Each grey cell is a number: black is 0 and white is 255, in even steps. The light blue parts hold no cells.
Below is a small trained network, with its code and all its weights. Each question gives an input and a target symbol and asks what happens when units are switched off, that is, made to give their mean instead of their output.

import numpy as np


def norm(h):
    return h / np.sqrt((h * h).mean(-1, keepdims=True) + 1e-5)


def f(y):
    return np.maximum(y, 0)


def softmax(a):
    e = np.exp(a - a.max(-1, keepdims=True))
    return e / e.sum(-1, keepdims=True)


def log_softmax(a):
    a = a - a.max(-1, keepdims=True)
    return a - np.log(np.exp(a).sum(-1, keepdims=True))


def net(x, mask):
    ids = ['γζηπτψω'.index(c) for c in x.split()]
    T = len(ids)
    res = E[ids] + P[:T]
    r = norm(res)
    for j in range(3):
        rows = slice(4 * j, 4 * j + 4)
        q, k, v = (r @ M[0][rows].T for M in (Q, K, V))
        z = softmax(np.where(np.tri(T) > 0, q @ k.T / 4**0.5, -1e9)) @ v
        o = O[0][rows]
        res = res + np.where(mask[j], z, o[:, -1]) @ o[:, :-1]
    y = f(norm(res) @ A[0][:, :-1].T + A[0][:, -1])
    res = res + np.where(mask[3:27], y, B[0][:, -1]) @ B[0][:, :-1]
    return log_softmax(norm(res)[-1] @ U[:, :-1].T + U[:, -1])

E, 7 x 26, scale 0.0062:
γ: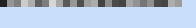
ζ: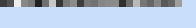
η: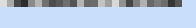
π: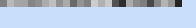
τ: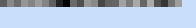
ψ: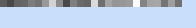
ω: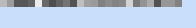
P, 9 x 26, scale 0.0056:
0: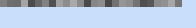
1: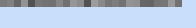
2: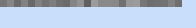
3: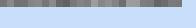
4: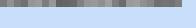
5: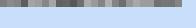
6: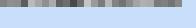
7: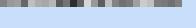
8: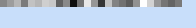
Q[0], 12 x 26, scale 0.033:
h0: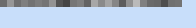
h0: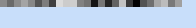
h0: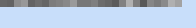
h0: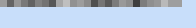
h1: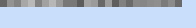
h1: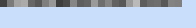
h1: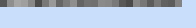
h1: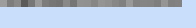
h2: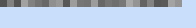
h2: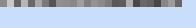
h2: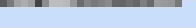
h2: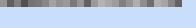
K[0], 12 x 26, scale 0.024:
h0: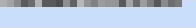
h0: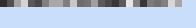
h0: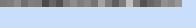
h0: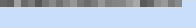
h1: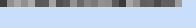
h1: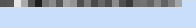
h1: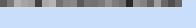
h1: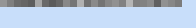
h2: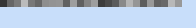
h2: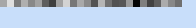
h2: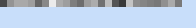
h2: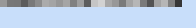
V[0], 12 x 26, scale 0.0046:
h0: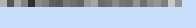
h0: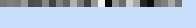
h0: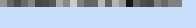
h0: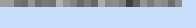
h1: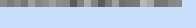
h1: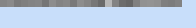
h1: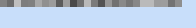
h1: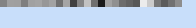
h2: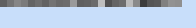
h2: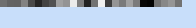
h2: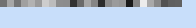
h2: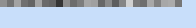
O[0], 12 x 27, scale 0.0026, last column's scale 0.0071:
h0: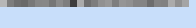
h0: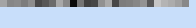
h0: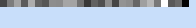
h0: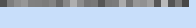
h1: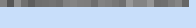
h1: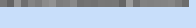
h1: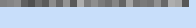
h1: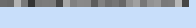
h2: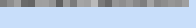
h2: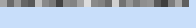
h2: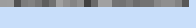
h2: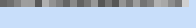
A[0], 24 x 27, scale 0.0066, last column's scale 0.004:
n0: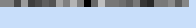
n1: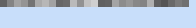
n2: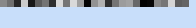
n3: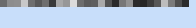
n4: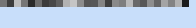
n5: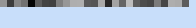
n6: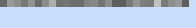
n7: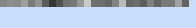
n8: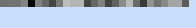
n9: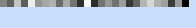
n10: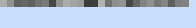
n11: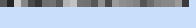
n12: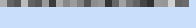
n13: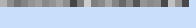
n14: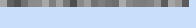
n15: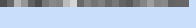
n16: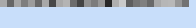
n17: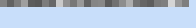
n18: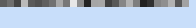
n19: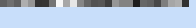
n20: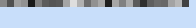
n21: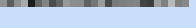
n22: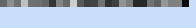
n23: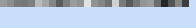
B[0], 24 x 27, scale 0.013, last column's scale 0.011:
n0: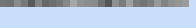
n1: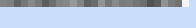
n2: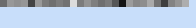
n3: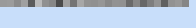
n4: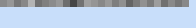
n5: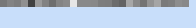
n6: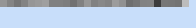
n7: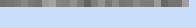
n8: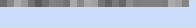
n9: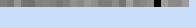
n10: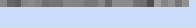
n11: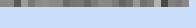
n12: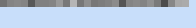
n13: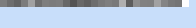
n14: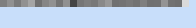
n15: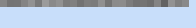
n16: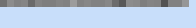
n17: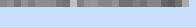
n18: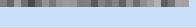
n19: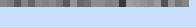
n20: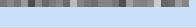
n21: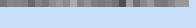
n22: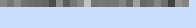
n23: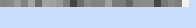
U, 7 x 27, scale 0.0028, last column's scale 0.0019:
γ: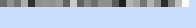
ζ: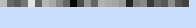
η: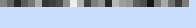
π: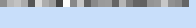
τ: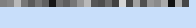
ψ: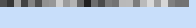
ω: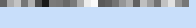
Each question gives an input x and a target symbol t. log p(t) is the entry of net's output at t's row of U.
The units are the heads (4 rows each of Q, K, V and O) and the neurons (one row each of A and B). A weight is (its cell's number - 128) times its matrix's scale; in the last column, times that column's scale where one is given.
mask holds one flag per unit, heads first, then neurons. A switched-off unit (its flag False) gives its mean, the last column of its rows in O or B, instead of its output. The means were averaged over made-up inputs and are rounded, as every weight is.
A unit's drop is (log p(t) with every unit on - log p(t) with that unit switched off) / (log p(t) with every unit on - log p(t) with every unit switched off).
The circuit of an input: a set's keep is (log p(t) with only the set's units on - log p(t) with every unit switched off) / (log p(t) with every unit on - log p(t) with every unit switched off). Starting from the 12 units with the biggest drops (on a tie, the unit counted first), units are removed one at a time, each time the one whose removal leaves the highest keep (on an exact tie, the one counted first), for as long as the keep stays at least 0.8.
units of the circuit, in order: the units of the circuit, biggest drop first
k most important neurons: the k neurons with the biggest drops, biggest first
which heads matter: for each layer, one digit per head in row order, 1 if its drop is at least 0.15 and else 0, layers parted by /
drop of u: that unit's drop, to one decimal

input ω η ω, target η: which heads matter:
111
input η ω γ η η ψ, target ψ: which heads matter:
101
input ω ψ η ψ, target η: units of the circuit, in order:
[h0 h2 n23 n1]
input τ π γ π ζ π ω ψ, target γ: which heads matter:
001
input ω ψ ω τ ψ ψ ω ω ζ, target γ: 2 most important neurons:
[n5 n20]
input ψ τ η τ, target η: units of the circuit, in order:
[h0 n23 h2 n1]
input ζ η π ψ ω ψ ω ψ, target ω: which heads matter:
100
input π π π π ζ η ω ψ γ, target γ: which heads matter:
001
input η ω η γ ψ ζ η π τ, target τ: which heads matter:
101
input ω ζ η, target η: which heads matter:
100
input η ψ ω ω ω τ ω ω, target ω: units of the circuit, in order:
[h0 n9]
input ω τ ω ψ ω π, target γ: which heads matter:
001
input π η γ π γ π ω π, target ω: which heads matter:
100
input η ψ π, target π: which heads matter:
100
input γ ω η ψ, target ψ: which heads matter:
100
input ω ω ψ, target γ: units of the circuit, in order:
[n2]
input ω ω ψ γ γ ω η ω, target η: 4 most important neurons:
[n23 n14 n13 n2]
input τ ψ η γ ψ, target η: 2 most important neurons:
[n23 n1]
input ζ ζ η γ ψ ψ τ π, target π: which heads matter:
101
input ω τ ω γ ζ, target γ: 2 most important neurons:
[n5 n21]
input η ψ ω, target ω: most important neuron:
[n8]
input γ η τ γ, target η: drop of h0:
0.9
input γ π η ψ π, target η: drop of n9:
-0.1
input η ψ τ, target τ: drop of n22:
0.3
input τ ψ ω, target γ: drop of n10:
0.0
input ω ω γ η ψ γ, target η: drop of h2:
0.1
